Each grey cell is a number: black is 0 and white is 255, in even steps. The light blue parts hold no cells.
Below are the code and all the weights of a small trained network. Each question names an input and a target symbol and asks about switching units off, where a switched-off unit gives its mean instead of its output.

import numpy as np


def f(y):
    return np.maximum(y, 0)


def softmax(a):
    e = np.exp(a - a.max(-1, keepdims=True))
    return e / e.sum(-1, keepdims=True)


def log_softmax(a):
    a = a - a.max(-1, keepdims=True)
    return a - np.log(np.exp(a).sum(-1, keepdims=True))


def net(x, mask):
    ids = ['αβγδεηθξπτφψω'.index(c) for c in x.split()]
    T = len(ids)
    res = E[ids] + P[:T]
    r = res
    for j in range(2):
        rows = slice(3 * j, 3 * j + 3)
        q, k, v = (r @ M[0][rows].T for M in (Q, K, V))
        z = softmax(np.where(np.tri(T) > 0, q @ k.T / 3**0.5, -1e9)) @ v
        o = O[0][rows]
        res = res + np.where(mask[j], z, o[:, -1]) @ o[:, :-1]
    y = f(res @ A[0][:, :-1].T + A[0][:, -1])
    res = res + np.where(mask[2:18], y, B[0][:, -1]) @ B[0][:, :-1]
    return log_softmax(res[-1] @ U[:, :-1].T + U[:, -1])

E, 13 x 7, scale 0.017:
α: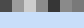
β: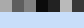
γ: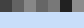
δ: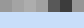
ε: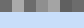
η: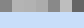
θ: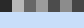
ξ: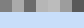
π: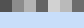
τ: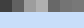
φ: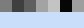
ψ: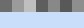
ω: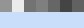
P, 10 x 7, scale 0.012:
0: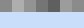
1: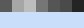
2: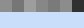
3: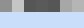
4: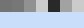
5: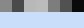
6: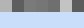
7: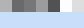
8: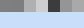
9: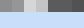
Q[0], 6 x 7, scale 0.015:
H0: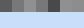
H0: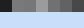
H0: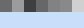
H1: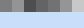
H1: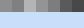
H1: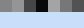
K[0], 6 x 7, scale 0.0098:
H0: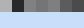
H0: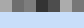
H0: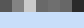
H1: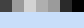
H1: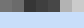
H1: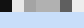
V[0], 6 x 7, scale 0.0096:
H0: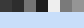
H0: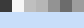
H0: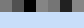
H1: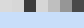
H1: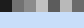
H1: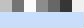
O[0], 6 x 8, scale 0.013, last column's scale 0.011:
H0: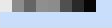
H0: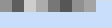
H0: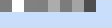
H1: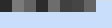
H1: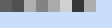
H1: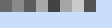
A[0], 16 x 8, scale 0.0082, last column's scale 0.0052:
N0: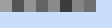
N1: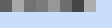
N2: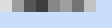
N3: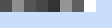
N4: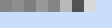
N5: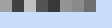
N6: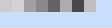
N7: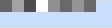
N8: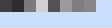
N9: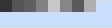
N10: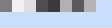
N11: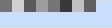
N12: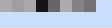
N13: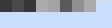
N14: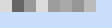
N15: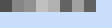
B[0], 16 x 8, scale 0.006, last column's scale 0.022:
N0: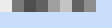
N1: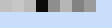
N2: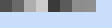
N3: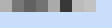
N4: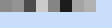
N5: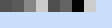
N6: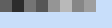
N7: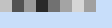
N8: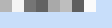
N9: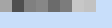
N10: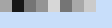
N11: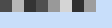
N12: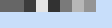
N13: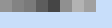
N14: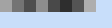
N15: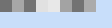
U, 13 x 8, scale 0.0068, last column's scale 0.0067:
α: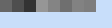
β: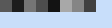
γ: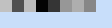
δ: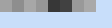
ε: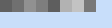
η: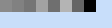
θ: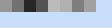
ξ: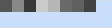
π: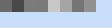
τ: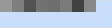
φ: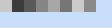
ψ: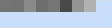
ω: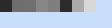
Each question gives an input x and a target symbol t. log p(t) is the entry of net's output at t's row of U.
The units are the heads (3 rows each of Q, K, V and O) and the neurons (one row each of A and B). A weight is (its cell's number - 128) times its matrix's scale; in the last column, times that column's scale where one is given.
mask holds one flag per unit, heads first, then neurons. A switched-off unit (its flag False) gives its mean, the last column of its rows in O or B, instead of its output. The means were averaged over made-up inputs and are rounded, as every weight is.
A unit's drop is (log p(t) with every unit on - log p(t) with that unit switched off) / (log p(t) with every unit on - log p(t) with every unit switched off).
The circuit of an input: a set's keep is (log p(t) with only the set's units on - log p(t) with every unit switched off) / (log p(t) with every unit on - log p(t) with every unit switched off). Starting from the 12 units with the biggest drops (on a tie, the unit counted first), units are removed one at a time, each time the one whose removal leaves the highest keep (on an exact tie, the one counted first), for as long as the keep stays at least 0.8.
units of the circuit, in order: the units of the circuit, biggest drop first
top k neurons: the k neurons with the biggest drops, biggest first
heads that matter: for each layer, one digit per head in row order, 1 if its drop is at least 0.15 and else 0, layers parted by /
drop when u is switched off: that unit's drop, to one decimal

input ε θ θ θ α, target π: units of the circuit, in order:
(H1)
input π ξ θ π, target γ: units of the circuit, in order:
(H1 N1 N9)
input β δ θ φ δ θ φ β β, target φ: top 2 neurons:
(N10 N5)
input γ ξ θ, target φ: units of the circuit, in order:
(H1 H0 N7)
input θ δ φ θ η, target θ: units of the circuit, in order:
(H0 N11 H1)
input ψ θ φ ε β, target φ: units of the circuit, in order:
(H0 N10 N8)
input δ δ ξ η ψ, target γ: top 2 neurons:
(N0 N4)
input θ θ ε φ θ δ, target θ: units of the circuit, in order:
(H0 N11 H1 N7)
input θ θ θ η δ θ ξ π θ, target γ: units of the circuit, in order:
(H1 N1 N9 N15)
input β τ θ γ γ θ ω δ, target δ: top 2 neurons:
(N14 N10)
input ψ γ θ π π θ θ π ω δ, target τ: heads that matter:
10
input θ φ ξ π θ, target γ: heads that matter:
01
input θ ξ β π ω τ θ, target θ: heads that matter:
10
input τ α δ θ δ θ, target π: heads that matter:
11
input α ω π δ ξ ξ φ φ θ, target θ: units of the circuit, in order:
(H0 N11 H1 N5)
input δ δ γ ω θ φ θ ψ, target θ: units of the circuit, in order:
(H0)
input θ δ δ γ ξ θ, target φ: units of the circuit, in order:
(N7 H1)
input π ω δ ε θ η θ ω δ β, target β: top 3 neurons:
(N5 N4 N15)
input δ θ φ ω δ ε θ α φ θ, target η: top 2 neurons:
(N8 N5)
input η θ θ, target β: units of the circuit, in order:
(H0)
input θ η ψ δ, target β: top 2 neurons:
(N5 N4)
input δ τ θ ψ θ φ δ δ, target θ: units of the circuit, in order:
(H0 N11)
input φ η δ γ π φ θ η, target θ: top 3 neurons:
(N11 N6 N9)
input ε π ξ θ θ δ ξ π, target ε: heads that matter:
01
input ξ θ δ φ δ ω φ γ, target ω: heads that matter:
11
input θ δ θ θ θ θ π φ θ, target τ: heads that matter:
10
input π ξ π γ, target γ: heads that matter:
01
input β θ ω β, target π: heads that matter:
11
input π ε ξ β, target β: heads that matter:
00
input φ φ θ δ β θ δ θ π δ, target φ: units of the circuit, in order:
(H1)
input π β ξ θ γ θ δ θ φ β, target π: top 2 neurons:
(N10 N6)
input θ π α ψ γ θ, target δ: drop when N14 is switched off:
0.1
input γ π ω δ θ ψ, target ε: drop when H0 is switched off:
0.3
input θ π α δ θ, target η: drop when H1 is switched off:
0.4
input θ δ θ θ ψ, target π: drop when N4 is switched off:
0.0
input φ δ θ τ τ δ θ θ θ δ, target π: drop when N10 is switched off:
0.1
